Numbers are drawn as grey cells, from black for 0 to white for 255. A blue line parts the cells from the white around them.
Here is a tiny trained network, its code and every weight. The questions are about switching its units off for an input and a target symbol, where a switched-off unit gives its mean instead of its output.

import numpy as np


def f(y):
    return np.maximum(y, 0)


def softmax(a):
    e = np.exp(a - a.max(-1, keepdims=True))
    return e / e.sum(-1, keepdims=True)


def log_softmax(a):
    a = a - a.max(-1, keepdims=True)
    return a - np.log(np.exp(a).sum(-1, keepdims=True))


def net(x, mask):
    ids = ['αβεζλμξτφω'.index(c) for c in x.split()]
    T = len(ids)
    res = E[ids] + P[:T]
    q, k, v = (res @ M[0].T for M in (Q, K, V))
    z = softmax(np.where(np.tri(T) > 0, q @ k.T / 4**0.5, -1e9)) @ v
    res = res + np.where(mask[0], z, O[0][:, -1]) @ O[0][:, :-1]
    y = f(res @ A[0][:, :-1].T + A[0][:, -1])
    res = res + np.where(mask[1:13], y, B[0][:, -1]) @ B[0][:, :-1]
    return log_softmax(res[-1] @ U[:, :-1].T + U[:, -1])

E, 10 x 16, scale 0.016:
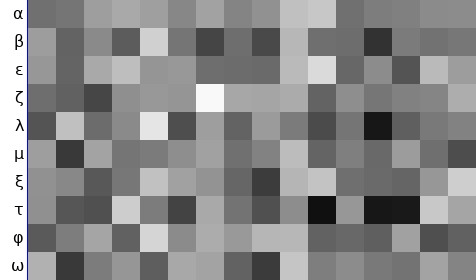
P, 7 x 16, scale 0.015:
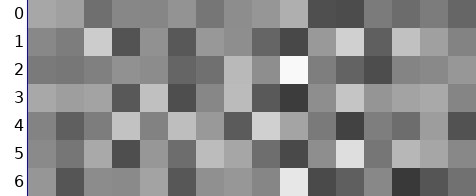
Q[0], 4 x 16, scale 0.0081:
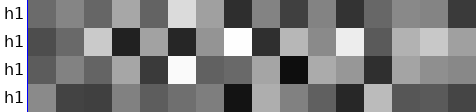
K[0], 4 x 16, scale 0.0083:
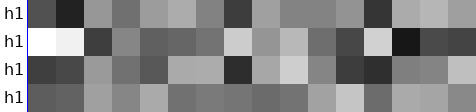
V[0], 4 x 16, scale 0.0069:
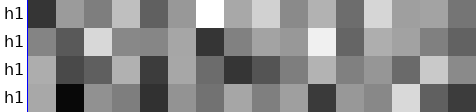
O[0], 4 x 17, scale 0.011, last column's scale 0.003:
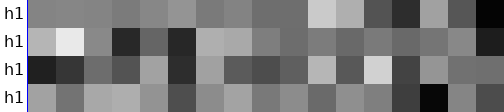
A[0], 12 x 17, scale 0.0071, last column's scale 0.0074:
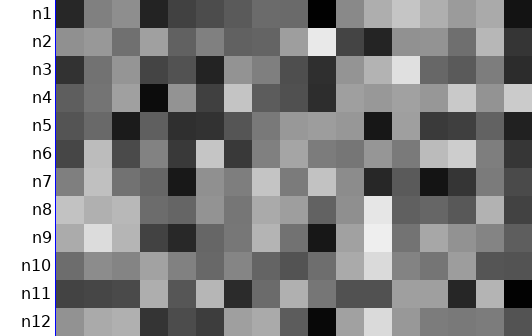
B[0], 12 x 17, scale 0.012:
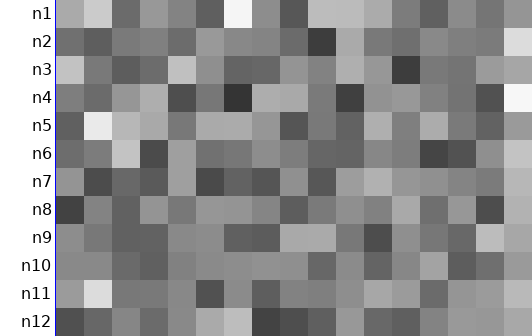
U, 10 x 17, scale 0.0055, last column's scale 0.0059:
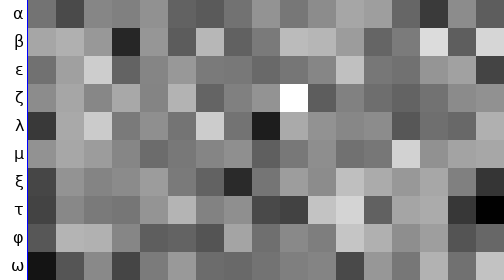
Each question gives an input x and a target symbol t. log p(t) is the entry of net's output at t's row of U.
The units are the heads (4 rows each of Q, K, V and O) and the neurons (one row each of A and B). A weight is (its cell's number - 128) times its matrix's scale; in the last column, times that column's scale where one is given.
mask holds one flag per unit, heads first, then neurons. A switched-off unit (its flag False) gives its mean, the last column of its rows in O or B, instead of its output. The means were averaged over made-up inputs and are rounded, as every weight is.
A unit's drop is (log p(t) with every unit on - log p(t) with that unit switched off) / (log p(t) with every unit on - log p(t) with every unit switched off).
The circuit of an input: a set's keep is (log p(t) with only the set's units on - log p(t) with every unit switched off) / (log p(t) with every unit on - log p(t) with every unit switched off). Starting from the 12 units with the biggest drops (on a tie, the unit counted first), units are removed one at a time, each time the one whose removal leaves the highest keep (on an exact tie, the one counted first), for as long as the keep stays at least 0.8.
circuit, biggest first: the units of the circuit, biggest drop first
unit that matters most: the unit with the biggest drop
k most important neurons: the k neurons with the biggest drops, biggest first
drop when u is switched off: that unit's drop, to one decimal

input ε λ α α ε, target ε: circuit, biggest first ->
[h1 n6 n11]
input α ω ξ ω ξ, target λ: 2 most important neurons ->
[n5 n4]
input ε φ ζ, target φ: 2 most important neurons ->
[n4 n5]
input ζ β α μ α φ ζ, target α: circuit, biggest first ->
[h1 n7]
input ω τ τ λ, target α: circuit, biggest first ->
[h1 n3]
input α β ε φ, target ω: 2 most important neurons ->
[n12 n9]
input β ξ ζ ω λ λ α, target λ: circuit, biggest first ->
[h1 n5]
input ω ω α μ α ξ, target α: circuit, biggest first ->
[h1 n4]
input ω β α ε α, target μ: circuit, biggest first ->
[h1 n2]
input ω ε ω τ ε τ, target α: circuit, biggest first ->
[h1 n3]
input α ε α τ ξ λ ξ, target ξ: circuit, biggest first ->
[h1 n11]
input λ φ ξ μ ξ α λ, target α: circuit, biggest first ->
[h1 n7]
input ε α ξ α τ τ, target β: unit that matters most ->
n1
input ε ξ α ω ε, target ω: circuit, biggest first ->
[h1 n11]
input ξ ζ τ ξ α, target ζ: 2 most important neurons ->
[n2 n7]
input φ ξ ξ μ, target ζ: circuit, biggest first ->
[h1 n9]
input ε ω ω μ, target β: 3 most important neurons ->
[n1 n3 n12]
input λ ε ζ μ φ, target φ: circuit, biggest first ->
[h1 n4 n5]
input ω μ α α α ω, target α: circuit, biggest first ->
[h1 n3]
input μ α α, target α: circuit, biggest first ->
[h1 n7]
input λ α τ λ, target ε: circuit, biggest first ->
[h1 n6]
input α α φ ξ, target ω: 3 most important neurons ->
[n12 n9 n4]
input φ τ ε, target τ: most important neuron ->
[n8]
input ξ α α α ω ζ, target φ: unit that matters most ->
n4
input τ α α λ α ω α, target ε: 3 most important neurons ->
[n6 n11 n2]
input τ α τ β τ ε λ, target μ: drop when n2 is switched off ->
0.3
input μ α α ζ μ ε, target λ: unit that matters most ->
h1
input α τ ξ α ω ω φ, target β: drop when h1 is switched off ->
0.9
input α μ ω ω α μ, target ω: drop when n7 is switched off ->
0.0
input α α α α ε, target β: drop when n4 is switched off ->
0.2
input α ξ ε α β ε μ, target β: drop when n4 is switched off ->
0.2
